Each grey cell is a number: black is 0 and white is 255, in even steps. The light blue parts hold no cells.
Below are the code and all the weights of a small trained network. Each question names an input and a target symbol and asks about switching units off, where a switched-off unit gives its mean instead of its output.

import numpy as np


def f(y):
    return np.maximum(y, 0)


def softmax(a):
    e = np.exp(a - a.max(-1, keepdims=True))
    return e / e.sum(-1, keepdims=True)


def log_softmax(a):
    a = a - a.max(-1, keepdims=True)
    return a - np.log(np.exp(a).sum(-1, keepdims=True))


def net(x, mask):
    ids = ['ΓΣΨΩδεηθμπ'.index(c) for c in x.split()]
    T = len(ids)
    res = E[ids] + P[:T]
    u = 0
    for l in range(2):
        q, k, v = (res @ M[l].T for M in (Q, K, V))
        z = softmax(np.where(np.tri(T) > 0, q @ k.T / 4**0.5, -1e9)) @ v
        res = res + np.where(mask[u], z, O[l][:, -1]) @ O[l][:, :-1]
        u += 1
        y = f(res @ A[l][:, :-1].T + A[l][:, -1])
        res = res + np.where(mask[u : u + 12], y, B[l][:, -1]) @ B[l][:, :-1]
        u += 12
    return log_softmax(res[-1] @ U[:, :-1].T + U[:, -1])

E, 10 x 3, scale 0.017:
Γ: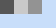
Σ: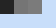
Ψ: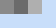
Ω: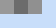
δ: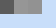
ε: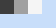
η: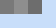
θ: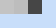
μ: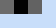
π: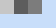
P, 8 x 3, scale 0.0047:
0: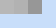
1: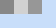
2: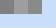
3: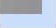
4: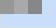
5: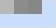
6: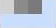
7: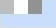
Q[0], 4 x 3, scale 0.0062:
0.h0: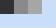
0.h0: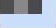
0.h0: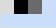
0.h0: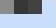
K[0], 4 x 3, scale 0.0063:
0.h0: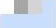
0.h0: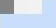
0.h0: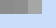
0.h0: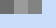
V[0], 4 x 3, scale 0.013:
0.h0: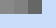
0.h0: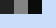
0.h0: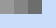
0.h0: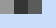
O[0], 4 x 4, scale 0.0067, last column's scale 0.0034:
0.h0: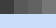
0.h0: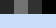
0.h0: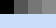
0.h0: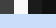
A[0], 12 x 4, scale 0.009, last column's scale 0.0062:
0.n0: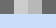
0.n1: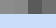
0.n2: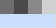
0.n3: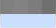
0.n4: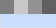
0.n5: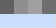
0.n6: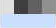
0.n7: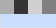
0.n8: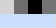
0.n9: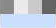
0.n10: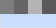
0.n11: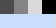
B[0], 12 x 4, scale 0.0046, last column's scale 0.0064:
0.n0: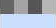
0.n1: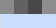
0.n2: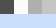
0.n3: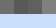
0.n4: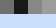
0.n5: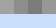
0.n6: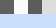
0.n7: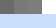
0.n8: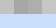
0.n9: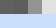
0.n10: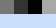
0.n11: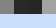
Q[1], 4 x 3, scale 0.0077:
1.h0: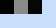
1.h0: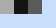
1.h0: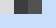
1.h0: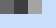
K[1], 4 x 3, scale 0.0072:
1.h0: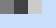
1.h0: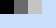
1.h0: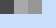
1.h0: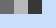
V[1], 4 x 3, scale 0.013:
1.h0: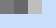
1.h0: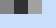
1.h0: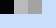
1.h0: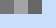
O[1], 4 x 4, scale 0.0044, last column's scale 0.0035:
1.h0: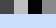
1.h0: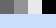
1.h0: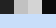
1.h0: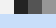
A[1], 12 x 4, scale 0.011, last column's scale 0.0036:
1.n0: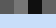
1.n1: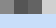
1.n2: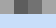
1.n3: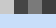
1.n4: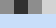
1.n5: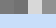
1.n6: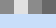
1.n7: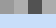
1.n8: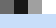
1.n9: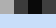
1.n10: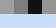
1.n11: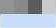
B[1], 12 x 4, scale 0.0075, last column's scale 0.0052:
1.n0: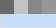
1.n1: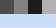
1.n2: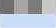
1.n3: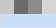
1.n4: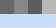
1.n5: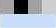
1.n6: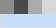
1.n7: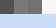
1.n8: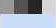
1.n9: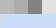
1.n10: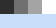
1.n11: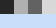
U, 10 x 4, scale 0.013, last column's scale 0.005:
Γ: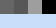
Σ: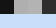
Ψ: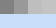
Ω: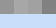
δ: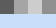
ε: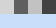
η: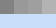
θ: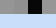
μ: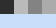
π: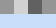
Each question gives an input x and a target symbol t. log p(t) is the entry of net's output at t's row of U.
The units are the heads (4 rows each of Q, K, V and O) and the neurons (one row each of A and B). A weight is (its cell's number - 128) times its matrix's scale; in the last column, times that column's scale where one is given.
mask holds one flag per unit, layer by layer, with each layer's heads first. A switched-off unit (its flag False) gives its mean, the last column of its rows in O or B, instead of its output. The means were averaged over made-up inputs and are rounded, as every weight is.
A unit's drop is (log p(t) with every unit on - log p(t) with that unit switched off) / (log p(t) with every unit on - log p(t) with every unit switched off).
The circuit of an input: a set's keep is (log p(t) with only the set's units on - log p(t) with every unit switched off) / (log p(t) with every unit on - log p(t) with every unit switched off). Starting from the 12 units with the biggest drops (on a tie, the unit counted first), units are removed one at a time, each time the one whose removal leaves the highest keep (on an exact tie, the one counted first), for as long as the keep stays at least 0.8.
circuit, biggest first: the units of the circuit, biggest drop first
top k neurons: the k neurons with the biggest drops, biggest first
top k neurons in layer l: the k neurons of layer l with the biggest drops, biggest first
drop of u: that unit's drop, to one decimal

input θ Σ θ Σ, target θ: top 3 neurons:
[1.n8, 0.n2, 1.n10]
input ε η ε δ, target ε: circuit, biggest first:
[0.h0]
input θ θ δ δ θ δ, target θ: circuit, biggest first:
[1.h0, 0.n8, 1.n1]
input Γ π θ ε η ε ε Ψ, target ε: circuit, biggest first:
[0.h0, 1.n5]
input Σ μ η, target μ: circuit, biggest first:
[0.h0, 1.n0]
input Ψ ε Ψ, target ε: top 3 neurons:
[1.n5, 1.n11, 1.n10]
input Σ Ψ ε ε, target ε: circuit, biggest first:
[0.h0, 1.n5]
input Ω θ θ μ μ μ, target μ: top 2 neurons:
[0.n2, 1.n0]
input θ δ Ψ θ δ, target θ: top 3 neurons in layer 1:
[1.n10, 1.n8, 1.n6]
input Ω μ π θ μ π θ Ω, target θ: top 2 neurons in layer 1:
[1.n1, 1.n6]
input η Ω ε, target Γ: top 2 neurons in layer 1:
[1.n5, 1.n8]
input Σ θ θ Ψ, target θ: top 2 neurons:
[1.n8, 0.n8]
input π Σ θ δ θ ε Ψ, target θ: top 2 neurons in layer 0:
[0.n8, 0.n6]
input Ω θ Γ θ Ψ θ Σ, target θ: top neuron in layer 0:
[0.n6]
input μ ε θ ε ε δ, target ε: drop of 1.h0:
0.2
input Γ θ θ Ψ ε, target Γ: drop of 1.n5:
0.2
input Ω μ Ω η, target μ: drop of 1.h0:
-0.1
